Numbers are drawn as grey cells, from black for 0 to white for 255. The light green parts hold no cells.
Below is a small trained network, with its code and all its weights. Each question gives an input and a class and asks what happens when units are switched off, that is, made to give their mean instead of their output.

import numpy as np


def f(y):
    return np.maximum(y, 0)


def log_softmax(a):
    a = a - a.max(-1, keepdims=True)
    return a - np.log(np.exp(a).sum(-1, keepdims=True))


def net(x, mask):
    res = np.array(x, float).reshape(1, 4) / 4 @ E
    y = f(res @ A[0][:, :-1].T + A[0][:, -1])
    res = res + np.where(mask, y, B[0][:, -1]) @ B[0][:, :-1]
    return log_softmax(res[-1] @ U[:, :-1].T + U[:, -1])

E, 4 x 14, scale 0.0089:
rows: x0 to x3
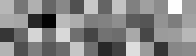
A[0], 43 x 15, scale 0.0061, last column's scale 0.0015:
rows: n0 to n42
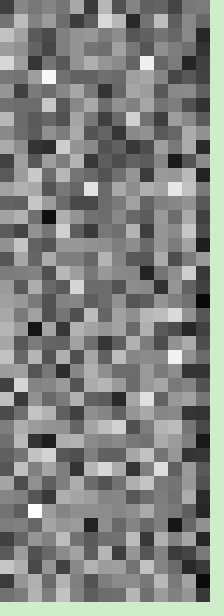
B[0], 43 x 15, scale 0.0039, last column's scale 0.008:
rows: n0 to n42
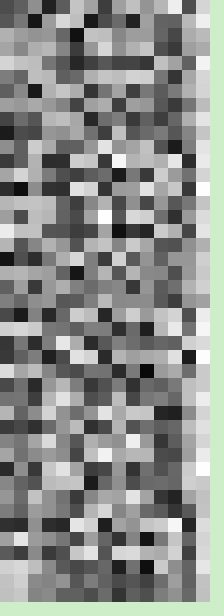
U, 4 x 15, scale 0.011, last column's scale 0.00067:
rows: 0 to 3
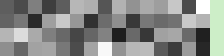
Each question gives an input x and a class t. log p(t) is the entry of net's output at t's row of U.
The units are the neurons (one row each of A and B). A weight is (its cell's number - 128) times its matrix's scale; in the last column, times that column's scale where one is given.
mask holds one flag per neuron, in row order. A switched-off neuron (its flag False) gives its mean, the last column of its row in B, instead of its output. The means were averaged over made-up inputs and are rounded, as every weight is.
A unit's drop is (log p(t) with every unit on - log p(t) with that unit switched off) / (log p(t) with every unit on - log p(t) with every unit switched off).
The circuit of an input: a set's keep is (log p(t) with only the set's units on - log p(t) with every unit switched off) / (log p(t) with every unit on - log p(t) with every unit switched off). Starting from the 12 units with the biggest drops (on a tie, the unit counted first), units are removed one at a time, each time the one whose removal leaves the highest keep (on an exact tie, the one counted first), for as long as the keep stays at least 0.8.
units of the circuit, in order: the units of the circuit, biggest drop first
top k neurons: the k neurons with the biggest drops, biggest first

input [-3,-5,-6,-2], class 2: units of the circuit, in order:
[n23]
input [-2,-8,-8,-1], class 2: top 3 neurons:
[n23; n40; n4]
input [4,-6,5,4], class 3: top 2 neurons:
[n32; n29]
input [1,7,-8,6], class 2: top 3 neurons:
[n4; n23; n40]
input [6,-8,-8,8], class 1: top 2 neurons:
[n28; n8]
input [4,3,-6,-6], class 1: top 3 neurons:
[n33; n30; n1]
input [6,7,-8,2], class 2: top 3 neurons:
[n4; n40; n23]
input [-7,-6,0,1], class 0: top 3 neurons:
[n37; n11; n0]
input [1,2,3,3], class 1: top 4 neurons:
[n23; n40; n4; n26]
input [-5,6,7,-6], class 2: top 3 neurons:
[n16; n38; n12]
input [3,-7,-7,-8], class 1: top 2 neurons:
[n33; n1]
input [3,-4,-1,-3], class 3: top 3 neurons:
[n37; n11; n29]
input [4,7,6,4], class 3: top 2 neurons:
[n15; n10]
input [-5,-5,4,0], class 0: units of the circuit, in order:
[n37]
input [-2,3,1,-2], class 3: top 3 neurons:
[n25; n13; n22]
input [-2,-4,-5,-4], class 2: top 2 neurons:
[n23; n40]
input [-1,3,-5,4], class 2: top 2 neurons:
[n23; n4]
